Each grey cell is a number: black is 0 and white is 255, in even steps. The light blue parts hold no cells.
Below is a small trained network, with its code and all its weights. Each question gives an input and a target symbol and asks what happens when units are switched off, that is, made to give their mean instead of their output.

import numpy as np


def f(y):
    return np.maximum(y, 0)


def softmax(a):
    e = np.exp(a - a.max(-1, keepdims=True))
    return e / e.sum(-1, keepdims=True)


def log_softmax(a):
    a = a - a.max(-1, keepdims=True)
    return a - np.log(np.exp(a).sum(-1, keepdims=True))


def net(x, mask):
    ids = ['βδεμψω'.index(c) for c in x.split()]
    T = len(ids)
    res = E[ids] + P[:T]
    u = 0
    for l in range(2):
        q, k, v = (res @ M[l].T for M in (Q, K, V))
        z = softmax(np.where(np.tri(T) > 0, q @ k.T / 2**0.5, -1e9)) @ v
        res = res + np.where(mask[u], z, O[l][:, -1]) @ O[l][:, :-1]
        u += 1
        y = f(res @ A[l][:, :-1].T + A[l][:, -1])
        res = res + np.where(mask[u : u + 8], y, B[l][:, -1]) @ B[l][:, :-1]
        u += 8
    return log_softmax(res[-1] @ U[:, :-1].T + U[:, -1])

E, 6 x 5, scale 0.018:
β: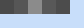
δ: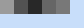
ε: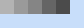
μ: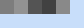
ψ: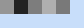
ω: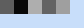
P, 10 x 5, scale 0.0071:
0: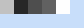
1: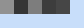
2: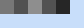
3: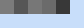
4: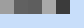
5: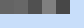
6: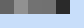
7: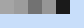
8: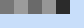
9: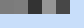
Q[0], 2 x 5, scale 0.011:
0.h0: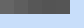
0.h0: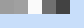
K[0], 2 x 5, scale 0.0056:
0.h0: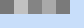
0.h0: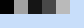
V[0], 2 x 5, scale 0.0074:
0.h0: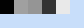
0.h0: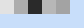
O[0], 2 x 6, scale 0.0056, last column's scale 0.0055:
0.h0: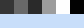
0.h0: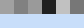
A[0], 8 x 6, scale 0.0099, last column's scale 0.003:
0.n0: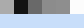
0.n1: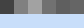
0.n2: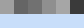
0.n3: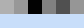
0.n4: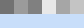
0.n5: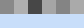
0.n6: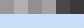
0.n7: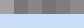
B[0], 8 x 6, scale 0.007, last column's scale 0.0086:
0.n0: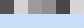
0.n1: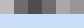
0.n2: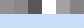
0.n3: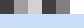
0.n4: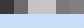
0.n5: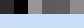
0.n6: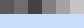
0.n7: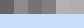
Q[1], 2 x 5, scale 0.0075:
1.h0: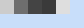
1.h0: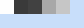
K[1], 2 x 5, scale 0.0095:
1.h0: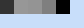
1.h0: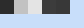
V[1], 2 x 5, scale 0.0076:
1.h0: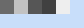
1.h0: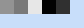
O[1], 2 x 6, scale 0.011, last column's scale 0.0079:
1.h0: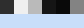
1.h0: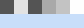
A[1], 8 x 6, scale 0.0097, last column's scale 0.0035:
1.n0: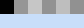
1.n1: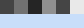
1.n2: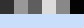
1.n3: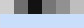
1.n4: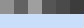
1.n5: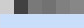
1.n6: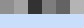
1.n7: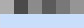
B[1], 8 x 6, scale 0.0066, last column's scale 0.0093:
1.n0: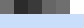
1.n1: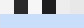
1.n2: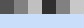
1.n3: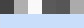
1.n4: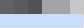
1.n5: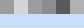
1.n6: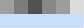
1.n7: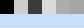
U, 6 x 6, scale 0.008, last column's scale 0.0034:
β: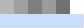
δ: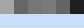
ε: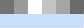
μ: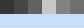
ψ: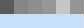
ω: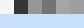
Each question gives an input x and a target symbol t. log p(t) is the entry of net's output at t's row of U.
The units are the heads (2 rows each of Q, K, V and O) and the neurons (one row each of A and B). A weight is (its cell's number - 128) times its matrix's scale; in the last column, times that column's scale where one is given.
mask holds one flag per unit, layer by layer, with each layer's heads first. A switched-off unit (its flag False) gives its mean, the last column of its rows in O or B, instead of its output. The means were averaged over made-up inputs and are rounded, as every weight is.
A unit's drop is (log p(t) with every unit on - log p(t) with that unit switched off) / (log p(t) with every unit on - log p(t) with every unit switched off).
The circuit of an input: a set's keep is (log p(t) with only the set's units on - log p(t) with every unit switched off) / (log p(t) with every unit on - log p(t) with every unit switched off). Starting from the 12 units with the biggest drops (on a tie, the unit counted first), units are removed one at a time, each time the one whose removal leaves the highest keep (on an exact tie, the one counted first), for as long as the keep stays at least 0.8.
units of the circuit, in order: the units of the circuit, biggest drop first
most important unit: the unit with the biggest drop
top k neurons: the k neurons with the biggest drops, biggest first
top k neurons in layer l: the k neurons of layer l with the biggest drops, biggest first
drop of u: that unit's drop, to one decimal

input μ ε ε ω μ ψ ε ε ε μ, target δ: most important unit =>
0.h0
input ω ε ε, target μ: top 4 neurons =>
1.n7, 0.n3, 0.n2, 1.n4
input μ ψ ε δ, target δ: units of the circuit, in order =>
1.h0, 0.h0, 0.n2
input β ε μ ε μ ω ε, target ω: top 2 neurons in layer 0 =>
0.n3, 0.n5
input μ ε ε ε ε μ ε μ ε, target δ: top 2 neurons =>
0.n2, 0.n3
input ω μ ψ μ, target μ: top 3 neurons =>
0.n3, 1.n7, 0.n2
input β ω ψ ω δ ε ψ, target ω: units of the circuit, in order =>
0.h0, 1.h0
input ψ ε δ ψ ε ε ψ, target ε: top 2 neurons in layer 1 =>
1.n3, 1.n0
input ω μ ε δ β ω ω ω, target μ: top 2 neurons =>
1.n7, 0.n2
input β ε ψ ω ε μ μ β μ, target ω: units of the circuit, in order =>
0.n3, 1.h0
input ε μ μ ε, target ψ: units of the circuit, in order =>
1.h0, 0.h0
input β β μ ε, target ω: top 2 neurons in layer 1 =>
1.n7, 1.n3
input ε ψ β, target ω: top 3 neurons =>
1.n1, 0.n3, 0.n1
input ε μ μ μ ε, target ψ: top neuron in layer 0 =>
0.n6
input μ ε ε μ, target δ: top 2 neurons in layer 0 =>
0.n2, 0.n3
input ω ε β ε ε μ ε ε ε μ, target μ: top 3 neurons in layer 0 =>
0.n3, 0.n2, 0.n5
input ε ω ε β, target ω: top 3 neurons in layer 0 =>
0.n3, 0.n1, 0.n7
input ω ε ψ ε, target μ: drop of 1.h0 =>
1.1
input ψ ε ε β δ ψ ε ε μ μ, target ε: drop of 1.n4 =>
0.1
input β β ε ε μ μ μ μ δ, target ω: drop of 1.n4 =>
0.0
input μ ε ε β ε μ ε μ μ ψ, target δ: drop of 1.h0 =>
0.9
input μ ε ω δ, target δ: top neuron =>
0.n3
